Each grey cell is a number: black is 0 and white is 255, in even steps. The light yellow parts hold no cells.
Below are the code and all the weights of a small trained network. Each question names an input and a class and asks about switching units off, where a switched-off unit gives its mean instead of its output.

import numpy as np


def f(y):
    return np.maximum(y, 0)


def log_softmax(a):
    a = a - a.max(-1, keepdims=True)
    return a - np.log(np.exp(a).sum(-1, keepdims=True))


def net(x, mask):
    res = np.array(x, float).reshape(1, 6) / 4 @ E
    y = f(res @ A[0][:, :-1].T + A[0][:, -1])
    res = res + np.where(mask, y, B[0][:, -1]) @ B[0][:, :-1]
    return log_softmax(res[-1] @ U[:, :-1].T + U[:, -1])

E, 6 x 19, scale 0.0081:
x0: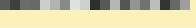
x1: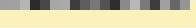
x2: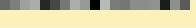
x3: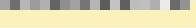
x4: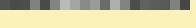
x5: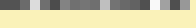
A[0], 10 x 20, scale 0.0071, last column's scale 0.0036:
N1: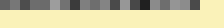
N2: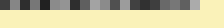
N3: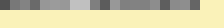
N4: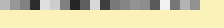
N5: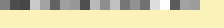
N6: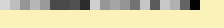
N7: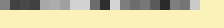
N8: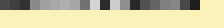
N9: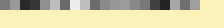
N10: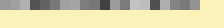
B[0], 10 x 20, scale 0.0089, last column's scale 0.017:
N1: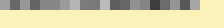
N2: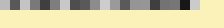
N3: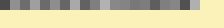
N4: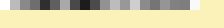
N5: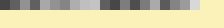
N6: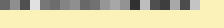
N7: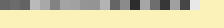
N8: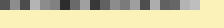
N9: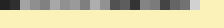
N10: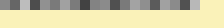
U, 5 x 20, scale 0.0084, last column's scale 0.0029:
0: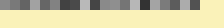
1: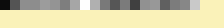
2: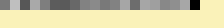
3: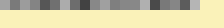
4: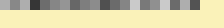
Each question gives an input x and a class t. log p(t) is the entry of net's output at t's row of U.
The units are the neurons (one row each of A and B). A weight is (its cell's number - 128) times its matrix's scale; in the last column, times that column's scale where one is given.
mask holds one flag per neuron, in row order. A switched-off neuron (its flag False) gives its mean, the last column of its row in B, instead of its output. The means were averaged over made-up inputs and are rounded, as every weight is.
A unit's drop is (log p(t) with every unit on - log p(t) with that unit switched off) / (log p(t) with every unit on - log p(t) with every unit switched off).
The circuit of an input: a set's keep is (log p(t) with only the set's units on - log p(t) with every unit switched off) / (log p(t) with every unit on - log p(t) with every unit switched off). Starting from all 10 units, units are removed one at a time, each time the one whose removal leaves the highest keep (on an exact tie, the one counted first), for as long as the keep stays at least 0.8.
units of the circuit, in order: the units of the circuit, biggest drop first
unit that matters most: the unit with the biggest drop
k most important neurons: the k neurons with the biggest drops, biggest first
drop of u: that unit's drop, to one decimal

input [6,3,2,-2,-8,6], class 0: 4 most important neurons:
(N7; N9; N5; N6)
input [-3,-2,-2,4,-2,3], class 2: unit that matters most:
N9
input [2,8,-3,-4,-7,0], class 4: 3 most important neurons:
(N7; N6; N9)
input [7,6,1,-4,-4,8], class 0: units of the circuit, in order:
(N7; N2)
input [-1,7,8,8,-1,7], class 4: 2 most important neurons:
(N7; N9)
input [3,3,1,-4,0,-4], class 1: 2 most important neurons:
(N4; N9)
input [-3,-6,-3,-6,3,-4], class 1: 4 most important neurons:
(N4; N9; N8; N10)
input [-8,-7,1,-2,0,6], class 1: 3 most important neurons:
(N4; N5; N10)
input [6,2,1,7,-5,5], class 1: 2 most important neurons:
(N4; N5)
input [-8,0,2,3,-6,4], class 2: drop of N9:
0.1
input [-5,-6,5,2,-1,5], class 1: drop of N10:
0.0
